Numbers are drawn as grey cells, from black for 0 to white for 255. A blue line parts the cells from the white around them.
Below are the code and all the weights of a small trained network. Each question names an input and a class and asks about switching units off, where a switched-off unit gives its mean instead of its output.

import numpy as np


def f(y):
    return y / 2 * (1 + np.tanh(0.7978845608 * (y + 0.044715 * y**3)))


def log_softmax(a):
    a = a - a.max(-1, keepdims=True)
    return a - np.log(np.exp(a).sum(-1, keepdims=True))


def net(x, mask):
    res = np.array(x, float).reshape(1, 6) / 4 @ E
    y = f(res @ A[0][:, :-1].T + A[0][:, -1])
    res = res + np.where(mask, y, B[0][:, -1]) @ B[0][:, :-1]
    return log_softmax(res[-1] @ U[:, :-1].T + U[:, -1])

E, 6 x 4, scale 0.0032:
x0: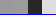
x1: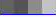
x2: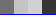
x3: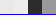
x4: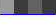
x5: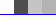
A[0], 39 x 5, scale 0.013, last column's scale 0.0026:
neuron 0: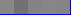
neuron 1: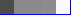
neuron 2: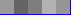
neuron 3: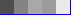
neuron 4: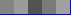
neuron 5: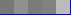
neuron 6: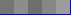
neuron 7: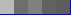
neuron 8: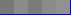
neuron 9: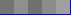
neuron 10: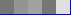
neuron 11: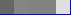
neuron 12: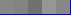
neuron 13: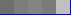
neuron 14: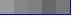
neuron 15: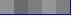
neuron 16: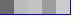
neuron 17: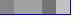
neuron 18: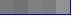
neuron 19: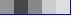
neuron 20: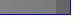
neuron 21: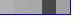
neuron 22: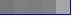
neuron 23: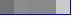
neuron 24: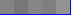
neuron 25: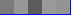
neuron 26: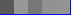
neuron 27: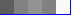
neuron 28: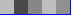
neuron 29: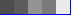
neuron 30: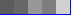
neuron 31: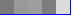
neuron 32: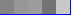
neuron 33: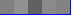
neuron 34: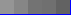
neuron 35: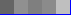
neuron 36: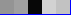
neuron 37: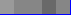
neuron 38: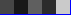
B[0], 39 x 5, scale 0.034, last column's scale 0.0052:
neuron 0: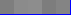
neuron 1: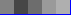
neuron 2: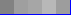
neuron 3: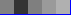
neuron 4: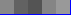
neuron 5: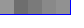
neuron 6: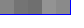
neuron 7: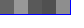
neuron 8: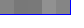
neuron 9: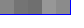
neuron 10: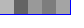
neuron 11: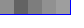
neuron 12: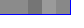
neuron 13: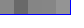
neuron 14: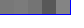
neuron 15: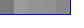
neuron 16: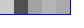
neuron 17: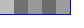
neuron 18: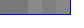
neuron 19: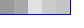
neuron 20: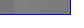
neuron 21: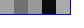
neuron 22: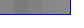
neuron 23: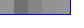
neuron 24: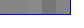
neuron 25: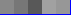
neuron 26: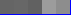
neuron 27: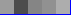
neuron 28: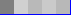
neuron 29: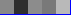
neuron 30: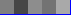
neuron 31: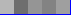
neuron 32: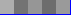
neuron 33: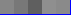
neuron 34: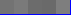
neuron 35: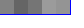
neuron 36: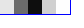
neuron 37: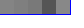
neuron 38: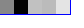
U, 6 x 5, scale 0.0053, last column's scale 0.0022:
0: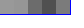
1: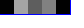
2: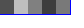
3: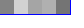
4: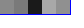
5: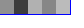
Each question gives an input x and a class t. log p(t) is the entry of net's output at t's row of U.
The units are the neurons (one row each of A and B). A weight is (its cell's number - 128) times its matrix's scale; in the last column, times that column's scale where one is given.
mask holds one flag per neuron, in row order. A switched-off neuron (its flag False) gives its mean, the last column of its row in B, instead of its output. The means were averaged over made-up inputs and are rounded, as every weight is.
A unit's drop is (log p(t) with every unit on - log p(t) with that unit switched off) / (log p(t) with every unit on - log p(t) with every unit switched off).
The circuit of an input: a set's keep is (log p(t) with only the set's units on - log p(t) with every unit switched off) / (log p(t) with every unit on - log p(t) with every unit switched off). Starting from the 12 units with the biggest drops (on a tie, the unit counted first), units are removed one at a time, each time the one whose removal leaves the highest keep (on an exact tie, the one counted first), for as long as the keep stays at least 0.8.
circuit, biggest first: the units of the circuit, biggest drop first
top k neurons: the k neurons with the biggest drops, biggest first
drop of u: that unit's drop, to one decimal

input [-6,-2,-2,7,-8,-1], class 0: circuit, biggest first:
neuron 38; neuron 21
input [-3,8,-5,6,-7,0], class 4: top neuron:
neuron 36
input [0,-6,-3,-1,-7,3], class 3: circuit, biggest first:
neuron 38; neuron 29; neuron 36
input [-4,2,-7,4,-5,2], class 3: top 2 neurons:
neuron 19; neuron 28
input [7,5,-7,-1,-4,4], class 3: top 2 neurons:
neuron 19; neuron 28
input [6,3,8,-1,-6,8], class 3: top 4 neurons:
neuron 38; neuron 28; neuron 29; neuron 19
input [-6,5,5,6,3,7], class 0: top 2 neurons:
neuron 38; neuron 21
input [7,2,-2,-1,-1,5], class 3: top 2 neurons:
neuron 19; neuron 28
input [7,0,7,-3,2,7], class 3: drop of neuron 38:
0.3
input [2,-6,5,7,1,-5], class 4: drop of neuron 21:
-0.1
